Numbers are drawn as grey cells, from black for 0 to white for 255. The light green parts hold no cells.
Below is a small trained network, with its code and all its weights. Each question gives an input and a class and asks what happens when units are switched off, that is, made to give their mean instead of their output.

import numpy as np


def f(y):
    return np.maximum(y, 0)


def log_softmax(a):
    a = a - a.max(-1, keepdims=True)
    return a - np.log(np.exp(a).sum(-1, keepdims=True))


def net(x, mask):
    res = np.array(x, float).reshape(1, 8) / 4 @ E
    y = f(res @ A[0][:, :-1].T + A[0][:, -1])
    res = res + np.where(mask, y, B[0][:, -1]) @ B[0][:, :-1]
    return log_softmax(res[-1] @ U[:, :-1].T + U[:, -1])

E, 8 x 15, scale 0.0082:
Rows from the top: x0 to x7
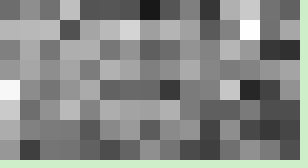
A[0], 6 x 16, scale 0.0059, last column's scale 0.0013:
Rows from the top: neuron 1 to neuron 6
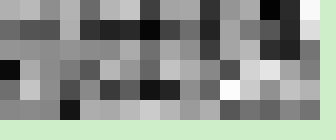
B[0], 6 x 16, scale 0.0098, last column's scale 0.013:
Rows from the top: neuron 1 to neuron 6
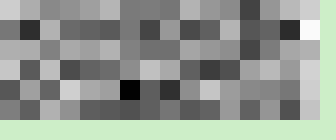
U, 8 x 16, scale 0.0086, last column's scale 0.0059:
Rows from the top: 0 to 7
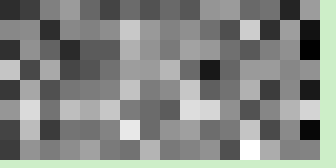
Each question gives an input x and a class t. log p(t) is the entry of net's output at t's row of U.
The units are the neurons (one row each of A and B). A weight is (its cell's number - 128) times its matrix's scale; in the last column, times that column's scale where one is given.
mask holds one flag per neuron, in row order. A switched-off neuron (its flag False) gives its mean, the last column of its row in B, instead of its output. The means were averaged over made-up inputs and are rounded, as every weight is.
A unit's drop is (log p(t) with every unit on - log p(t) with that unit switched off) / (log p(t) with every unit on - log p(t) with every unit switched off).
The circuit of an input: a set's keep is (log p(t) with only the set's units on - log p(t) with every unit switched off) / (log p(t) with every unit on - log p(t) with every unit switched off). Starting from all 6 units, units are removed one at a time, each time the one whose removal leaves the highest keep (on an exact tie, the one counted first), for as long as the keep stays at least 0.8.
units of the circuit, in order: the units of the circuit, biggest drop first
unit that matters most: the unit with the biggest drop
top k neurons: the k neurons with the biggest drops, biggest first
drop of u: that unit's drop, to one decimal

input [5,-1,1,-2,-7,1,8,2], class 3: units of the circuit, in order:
(neuron 5)
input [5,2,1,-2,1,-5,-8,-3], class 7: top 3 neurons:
(neuron 1; neuron 4; neuron 3)
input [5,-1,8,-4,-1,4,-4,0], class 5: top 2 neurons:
(neuron 1; neuron 3)
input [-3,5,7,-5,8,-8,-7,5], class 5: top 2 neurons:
(neuron 2; neuron 5)
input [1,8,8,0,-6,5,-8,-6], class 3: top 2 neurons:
(neuron 4; neuron 5)
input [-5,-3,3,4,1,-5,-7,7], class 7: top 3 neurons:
(neuron 2; neuron 1; neuron 6)
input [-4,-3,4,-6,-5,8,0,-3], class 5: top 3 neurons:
(neuron 2; neuron 4; neuron 3)
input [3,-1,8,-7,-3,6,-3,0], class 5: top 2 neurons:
(neuron 1; neuron 3)
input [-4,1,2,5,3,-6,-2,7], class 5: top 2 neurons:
(neuron 2; neuron 4)
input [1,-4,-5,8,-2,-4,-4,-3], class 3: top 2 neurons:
(neuron 4; neuron 5)
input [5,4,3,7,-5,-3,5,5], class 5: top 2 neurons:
(neuron 1; neuron 3)
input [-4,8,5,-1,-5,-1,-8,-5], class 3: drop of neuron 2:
0.0
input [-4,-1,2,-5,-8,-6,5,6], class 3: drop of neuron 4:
0.3
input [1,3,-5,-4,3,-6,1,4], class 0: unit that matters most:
neuron 1
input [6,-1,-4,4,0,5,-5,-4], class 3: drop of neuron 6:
-0.2
